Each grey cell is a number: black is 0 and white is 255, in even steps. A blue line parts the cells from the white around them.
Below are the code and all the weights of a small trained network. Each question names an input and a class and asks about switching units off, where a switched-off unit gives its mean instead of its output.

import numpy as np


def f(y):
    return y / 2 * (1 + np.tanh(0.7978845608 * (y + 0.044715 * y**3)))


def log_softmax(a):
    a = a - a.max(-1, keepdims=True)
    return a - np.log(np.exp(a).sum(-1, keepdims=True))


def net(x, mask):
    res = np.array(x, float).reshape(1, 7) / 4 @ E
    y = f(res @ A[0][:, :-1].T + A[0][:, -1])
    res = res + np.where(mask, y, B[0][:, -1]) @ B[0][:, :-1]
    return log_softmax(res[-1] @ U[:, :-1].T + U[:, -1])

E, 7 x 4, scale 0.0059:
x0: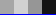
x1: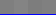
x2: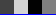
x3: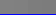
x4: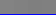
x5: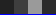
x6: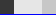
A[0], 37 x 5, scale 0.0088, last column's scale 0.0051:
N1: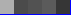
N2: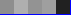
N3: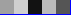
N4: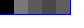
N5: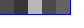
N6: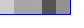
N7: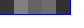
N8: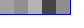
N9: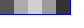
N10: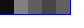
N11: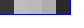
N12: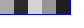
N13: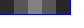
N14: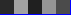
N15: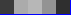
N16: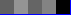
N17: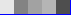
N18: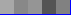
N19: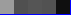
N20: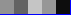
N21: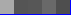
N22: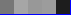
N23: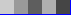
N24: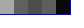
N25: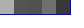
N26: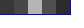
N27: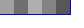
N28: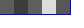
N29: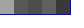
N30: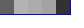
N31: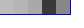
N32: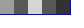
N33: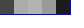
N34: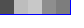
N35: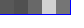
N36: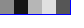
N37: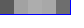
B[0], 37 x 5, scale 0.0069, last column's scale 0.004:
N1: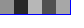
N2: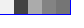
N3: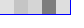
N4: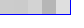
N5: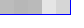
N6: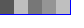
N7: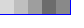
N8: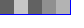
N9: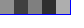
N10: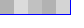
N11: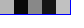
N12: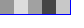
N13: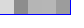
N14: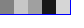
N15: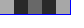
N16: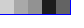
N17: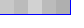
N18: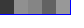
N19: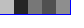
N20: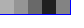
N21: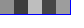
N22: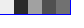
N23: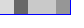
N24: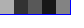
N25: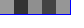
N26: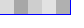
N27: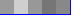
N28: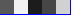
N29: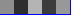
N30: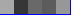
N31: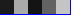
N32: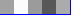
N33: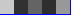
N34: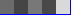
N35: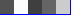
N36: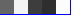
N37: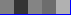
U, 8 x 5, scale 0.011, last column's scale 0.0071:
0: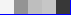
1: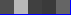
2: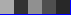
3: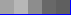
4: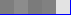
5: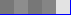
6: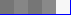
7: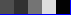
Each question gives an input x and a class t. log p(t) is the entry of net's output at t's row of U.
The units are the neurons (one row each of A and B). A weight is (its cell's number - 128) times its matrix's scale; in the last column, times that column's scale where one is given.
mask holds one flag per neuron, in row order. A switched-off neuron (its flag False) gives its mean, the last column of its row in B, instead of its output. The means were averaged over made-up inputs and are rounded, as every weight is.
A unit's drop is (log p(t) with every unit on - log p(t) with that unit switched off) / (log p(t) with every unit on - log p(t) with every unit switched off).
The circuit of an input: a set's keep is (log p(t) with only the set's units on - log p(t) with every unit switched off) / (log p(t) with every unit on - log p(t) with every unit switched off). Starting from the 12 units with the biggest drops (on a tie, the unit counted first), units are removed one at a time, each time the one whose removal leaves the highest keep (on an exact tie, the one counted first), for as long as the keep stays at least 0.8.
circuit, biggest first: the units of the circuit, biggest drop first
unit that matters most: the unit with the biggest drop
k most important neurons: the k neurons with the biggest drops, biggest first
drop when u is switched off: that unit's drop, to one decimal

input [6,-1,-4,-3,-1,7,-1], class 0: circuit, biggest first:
(N5 N26)
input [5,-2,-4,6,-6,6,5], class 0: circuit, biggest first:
(N26)
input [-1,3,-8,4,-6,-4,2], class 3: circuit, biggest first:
(N36 N12)
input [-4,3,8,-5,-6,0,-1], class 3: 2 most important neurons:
(N3 N4)
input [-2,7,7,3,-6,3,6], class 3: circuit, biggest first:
(N4 N10)
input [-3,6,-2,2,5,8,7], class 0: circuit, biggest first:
(N26 N5)
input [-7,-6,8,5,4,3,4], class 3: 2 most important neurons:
(N4 N10)
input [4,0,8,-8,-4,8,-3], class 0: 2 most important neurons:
(N4 N10)
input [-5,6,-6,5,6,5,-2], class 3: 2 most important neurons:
(N36 N12)
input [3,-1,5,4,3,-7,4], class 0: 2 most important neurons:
(N3 N23)
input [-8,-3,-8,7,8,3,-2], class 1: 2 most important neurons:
(N36 N28)
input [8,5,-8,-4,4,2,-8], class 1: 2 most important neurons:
(N31 N8)
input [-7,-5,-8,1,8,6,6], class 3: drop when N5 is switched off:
0.4
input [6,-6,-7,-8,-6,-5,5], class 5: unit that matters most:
N31
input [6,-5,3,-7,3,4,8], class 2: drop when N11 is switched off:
0.1
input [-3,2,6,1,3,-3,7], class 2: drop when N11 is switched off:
0.2
